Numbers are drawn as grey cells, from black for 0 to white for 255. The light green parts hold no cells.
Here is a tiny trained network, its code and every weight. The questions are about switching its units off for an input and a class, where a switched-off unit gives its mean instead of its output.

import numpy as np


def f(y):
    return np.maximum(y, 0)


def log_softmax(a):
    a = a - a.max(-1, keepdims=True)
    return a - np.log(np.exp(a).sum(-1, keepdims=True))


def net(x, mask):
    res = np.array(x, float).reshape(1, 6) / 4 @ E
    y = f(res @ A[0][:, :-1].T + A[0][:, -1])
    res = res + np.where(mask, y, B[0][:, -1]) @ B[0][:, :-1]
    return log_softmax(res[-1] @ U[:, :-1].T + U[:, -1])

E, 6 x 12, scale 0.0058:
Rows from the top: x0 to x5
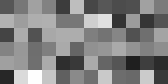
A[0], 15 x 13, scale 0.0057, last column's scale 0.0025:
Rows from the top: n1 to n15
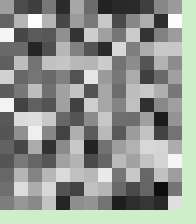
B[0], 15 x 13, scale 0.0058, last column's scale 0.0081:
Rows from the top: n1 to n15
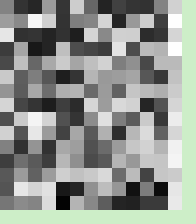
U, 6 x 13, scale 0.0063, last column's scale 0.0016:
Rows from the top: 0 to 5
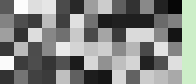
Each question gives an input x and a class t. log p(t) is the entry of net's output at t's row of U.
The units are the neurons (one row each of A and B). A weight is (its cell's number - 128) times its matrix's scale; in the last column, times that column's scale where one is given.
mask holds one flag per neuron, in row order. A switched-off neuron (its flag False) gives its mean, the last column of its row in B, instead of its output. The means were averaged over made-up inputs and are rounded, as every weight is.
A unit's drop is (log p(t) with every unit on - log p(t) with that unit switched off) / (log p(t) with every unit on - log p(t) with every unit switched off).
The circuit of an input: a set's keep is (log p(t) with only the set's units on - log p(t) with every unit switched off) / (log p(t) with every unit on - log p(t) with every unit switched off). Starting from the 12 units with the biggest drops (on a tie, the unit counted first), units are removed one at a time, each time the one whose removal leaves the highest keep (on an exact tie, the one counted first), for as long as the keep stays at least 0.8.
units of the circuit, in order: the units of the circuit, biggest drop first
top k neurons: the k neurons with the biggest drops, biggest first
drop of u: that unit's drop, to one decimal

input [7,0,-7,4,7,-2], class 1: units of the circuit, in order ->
[n1]
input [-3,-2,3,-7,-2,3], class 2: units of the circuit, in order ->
[n4 n14]
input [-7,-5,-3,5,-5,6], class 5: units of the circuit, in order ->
[n12 n2]
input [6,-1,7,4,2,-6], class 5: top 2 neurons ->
[n4 n15]
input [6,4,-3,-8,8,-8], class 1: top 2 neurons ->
[n1 n15]
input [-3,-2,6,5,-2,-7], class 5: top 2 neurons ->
[n4 n12]
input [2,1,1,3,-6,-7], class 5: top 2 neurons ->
[n4 n12]
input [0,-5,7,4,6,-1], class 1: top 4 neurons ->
[n11 n1 n12 n7]
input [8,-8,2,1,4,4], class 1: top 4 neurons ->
[n1 n15 n14 n7]
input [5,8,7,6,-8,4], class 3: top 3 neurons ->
[n13 n5 n15]
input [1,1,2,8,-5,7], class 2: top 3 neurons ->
[n7 n10 n15]
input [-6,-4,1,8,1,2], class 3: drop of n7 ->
-0.1
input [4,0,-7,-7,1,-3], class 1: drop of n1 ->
0.3
